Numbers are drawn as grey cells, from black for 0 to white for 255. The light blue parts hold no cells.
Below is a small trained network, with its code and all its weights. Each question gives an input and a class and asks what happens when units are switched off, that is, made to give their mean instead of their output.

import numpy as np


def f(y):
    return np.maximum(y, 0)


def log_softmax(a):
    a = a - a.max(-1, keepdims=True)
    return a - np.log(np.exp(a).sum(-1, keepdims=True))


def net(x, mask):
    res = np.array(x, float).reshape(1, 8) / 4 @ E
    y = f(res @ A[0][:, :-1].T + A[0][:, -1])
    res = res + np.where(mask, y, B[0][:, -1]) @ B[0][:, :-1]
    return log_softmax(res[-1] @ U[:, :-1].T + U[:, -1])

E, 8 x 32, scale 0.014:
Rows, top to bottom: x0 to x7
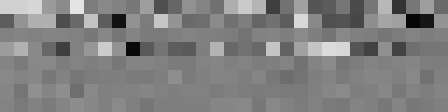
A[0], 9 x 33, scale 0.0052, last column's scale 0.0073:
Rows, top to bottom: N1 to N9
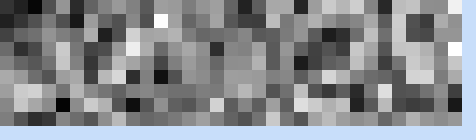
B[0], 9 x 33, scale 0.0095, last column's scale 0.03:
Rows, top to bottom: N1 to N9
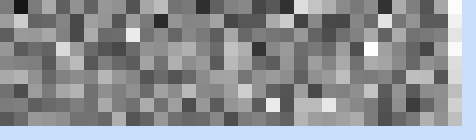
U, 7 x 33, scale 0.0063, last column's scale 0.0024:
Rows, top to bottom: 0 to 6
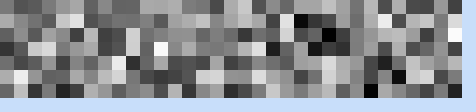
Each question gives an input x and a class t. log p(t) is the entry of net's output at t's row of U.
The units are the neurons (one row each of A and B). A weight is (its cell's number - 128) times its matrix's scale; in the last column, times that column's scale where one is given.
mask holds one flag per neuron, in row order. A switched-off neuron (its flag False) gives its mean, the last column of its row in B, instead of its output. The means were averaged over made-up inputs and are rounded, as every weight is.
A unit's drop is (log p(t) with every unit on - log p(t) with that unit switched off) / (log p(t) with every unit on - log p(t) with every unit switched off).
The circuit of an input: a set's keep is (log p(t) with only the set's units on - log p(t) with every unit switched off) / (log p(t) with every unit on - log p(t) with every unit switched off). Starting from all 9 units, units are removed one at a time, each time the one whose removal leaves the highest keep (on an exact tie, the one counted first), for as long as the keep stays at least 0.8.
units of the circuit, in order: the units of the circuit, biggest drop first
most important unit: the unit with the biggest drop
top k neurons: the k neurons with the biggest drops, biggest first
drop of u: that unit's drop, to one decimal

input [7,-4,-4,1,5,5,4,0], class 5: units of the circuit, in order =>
N6
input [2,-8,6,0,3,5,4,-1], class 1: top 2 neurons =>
N5, N6
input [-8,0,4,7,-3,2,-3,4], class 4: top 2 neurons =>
N1, N9
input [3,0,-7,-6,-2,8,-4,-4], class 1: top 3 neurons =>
N1, N8, N4
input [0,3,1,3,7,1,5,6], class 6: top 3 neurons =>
N4, N1, N5
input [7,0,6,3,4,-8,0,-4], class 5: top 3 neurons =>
N1, N4, N6
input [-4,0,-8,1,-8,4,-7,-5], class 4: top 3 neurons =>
N4, N1, N5
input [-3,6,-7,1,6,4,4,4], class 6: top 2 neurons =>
N4, N8
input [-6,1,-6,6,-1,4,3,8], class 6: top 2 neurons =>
N2, N4
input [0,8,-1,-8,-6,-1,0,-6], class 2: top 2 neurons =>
N2, N1
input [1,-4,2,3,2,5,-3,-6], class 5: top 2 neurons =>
N6, N1
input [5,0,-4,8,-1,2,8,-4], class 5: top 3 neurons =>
N1, N4, N6
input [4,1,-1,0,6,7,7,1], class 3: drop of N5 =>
0.2
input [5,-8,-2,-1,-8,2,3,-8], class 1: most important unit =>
N5
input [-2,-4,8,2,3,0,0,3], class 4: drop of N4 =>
0.0
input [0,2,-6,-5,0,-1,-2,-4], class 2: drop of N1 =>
0.3
